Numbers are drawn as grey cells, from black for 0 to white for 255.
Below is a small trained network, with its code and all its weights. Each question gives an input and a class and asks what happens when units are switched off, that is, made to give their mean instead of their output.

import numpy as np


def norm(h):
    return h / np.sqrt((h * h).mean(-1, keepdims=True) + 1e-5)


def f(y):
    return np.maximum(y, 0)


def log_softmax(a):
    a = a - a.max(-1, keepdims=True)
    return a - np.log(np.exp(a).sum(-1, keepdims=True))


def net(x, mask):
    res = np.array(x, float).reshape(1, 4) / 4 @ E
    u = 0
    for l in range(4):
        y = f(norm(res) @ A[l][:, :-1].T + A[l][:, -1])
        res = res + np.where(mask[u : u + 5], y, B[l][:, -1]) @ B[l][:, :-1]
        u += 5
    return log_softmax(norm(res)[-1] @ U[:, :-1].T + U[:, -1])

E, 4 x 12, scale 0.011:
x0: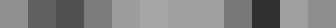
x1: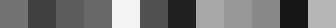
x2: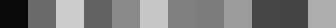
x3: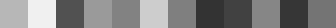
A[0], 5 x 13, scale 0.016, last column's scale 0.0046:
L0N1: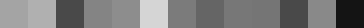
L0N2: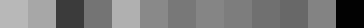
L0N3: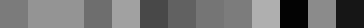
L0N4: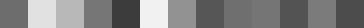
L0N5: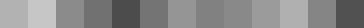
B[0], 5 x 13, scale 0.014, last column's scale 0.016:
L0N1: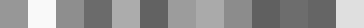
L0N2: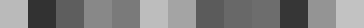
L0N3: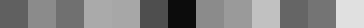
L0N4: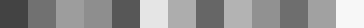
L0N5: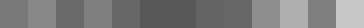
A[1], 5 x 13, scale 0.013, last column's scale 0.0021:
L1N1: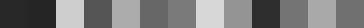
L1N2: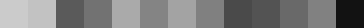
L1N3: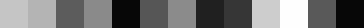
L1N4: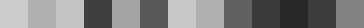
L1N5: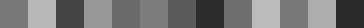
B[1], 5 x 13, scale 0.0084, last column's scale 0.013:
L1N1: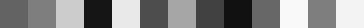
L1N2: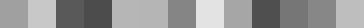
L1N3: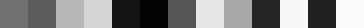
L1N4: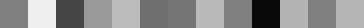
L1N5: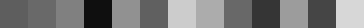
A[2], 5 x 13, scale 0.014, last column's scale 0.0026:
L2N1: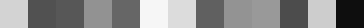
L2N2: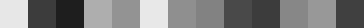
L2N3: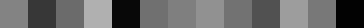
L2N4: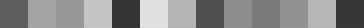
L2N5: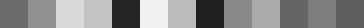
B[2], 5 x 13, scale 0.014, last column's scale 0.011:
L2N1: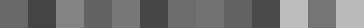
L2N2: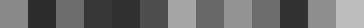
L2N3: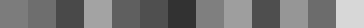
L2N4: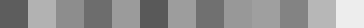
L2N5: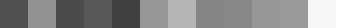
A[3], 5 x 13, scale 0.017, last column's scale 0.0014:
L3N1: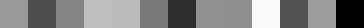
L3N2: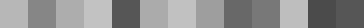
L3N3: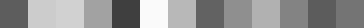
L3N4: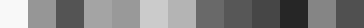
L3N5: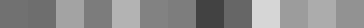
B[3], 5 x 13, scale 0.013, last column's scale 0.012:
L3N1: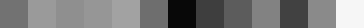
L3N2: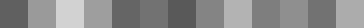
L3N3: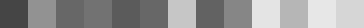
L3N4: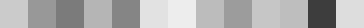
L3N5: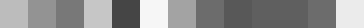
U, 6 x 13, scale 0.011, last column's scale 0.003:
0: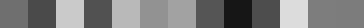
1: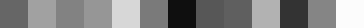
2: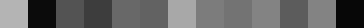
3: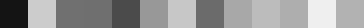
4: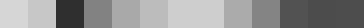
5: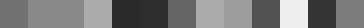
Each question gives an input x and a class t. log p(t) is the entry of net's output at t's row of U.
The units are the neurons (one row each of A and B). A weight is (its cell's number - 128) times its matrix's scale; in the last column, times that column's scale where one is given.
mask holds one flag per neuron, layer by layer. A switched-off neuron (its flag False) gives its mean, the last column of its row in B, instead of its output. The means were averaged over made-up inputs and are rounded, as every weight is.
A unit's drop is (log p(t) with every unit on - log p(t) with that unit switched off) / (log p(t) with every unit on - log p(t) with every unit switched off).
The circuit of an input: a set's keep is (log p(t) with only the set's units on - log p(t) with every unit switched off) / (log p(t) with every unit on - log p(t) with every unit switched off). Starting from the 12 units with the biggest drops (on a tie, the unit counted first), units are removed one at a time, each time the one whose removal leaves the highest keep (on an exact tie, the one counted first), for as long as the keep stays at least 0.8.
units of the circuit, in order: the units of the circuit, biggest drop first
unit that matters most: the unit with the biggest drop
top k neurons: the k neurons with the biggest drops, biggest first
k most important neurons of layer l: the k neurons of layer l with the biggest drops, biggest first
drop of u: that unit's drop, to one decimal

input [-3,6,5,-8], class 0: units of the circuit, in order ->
[L1N1]
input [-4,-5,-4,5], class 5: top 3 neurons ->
[L0N5; L1N3; L2N3]
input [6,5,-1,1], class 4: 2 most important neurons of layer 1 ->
[L1N4; L1N2]
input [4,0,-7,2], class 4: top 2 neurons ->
[L0N2; L1N2]
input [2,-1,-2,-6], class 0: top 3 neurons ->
[L0N5; L1N1; L0N1]
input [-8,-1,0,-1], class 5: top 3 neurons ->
[L0N5; L1N5; L0N2]
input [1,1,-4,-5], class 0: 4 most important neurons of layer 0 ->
[L0N5; L0N3; L0N1; L0N2]
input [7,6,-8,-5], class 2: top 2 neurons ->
[L0N1; L2N2]
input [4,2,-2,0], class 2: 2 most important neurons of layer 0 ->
[L0N2; L0N1]
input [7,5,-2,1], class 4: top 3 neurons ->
[L0N4; L1N4; L3N4]
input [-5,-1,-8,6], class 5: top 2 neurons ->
[L1N3; L0N5]
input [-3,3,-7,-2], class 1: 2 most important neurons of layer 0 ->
[L0N3; L0N5]
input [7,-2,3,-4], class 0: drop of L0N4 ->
0.1
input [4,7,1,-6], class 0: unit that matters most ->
L1N1
